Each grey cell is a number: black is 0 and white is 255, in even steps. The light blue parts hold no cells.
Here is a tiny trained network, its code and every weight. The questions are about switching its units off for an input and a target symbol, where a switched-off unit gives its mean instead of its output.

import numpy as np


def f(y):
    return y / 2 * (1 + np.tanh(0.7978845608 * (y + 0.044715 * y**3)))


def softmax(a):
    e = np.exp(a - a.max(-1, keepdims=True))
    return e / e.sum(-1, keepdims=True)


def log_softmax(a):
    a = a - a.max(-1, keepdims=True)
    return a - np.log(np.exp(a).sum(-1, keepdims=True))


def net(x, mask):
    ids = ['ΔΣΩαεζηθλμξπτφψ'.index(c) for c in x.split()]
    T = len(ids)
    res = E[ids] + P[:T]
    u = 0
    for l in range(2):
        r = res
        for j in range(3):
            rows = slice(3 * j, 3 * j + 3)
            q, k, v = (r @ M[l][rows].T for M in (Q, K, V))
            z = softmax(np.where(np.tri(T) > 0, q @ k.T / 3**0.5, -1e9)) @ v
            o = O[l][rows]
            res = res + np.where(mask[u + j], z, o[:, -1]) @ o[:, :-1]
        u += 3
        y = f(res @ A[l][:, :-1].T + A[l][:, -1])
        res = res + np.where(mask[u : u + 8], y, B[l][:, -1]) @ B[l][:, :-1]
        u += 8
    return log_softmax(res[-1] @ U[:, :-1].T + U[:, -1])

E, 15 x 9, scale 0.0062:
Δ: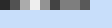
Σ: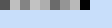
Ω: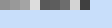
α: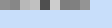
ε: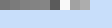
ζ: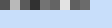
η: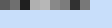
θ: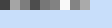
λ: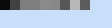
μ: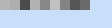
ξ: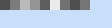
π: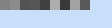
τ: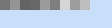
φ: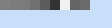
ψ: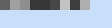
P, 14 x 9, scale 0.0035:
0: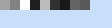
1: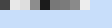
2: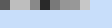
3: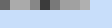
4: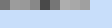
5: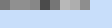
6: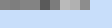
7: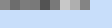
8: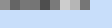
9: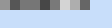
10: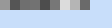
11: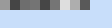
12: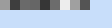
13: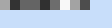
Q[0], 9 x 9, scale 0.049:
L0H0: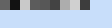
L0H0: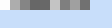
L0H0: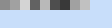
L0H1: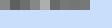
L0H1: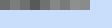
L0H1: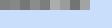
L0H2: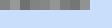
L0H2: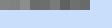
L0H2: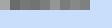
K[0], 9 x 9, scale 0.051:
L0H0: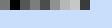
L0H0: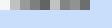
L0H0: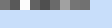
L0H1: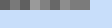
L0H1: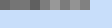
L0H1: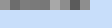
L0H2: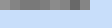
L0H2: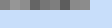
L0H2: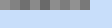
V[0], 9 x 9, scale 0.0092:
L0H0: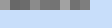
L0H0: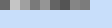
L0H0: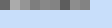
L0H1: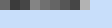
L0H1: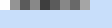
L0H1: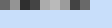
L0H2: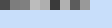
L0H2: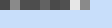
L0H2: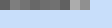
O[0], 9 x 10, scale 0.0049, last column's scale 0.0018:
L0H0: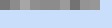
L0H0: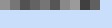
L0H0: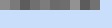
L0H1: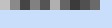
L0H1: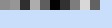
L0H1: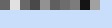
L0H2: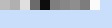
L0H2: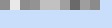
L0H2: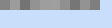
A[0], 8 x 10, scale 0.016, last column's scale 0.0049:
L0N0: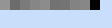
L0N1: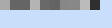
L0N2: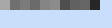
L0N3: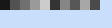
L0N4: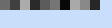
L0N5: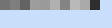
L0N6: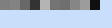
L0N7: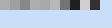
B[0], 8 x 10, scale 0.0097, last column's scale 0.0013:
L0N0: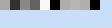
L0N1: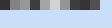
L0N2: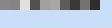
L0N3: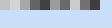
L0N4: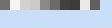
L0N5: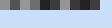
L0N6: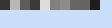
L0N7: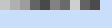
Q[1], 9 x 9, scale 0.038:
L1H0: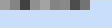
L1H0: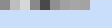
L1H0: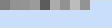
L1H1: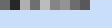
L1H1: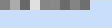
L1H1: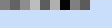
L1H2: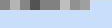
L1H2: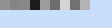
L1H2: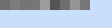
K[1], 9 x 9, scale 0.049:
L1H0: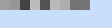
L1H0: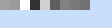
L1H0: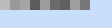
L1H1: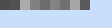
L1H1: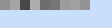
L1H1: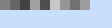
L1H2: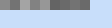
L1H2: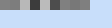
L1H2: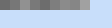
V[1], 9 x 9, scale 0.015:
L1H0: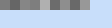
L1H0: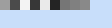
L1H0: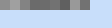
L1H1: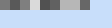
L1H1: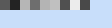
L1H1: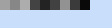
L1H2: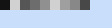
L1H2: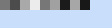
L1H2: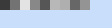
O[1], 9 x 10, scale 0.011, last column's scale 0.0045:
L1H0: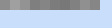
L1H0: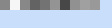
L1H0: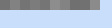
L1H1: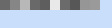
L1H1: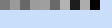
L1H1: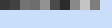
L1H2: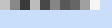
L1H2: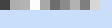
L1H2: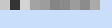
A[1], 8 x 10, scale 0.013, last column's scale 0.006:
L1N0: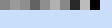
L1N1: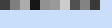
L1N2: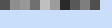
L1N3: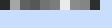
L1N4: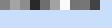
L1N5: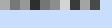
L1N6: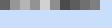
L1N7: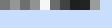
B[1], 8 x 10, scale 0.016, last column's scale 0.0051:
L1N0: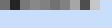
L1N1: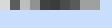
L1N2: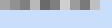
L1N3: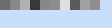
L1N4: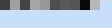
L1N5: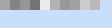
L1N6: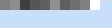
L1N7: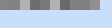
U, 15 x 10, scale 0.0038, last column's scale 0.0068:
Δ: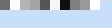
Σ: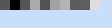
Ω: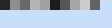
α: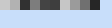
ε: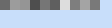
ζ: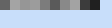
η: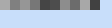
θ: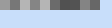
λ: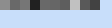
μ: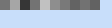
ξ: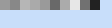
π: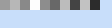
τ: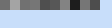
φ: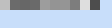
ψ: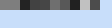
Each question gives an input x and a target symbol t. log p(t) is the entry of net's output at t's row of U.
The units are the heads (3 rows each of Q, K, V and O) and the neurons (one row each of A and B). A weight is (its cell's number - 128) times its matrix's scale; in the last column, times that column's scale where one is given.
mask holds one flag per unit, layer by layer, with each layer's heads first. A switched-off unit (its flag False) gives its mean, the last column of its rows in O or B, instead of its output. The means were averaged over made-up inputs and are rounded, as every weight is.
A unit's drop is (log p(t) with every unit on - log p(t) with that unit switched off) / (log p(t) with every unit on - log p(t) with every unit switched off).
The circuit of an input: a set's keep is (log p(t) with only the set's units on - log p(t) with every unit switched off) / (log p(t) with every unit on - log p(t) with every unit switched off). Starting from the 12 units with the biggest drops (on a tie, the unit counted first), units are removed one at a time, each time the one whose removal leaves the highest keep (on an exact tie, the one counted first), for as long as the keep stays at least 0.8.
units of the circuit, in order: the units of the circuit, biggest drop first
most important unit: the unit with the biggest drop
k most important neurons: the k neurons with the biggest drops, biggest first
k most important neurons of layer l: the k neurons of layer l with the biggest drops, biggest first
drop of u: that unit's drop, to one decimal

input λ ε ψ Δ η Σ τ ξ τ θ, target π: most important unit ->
L0H2
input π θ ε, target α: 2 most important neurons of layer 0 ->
[L0N6 L0N4]
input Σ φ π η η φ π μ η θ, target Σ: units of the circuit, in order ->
[L1H1 L1N0 L0H1]
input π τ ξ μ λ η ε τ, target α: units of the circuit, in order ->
[L0H2 L1H1 L0N6 L1H2]
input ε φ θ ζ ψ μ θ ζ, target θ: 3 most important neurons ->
[L1N1 L1N5 L1N4]
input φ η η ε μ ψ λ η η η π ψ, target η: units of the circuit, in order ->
[L1H2 L1N1 L0H1]
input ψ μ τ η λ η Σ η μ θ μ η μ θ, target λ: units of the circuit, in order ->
[L1H1 L1H2 L0N4]
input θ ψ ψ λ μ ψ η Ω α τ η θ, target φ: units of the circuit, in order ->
[L1H2 L1N5]
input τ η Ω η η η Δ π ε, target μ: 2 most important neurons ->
[L1N4 L1N5]
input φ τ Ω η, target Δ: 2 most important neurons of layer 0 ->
[L0N7 L0N3]
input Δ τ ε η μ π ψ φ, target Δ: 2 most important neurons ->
[L0N4 L1N6]
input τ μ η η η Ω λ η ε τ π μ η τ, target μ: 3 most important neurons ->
[L1N4 L1N5 L0N6]
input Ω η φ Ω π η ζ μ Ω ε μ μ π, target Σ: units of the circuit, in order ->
[L0H2 L1H0]
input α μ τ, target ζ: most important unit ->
L0N4
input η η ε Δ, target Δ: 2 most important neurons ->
[L0N2 L1N0]
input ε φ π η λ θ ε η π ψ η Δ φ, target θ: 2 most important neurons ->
[L1N1 L1N5]
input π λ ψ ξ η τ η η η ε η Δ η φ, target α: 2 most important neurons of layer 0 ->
[L0N6 L0N4]
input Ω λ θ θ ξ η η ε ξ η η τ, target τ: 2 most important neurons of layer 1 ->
[L1N4 L1N1]
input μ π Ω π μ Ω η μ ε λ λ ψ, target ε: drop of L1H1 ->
0.2
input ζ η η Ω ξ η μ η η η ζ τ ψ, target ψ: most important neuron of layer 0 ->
[L0N6]
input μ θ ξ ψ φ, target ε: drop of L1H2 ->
1.0
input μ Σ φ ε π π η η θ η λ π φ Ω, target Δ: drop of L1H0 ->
0.2
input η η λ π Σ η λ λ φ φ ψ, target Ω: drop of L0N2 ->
0.3
